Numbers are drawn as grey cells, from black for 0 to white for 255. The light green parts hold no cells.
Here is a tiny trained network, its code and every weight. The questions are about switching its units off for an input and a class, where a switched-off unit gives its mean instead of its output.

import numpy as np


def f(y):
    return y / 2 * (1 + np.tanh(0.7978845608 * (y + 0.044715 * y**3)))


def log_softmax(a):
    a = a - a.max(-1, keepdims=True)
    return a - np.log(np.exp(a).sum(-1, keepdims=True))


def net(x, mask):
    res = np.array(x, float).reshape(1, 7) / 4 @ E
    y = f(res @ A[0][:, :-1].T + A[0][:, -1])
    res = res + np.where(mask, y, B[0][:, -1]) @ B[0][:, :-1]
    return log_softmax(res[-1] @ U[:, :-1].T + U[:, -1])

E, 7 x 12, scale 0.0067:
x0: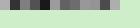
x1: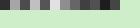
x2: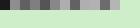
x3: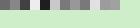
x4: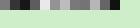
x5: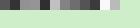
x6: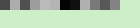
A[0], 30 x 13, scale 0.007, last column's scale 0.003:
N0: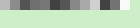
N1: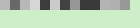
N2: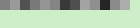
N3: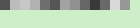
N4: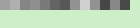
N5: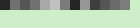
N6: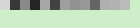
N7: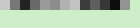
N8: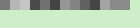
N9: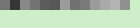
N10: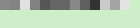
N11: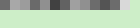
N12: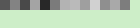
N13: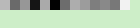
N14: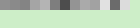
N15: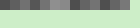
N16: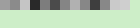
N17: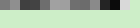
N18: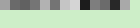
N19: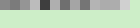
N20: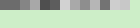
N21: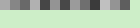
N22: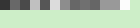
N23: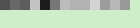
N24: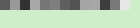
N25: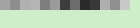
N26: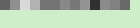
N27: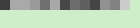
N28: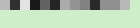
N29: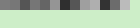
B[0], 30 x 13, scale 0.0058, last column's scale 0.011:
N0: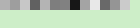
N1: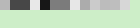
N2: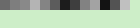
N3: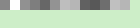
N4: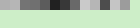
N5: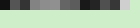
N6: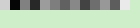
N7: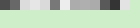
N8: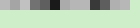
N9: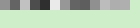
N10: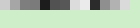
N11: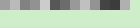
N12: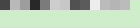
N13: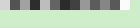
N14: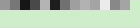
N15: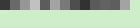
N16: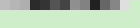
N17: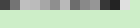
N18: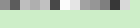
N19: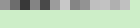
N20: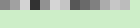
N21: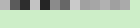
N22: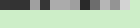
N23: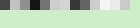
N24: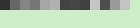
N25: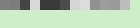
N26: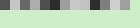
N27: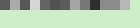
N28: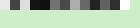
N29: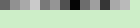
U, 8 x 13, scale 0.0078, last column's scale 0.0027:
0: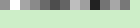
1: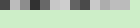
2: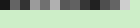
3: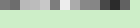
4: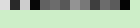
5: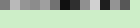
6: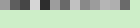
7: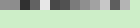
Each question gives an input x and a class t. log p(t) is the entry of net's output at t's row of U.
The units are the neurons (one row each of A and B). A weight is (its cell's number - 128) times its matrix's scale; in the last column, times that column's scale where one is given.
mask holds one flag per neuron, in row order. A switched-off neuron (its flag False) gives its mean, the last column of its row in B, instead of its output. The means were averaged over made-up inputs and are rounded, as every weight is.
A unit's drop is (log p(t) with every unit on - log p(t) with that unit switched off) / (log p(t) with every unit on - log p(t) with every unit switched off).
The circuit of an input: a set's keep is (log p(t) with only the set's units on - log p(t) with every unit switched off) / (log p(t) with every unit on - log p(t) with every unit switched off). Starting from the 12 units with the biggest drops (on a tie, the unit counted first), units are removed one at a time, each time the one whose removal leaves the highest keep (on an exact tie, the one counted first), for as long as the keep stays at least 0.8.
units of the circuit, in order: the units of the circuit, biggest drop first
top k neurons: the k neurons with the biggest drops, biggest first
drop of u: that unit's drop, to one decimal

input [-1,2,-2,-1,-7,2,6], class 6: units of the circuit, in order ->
N1
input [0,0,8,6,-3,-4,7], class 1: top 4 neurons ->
N23; N12; N22; N13
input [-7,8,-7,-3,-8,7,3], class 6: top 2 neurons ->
N1; N21
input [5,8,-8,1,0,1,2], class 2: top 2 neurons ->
N5; N10
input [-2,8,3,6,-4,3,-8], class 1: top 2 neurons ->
N23; N12
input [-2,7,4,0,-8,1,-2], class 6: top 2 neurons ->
N1; N22
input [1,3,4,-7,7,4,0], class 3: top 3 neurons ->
N7; N18; N17
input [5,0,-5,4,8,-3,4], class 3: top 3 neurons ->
N7; N17; N18
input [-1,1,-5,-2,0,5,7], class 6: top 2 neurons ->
N25; N1
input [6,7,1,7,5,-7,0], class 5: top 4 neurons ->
N29; N24; N2; N0
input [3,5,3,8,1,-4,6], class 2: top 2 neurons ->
N22; N5
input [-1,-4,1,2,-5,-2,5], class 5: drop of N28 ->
0.2
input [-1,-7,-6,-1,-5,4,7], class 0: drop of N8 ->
0.1
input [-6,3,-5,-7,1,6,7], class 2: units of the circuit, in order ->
N5
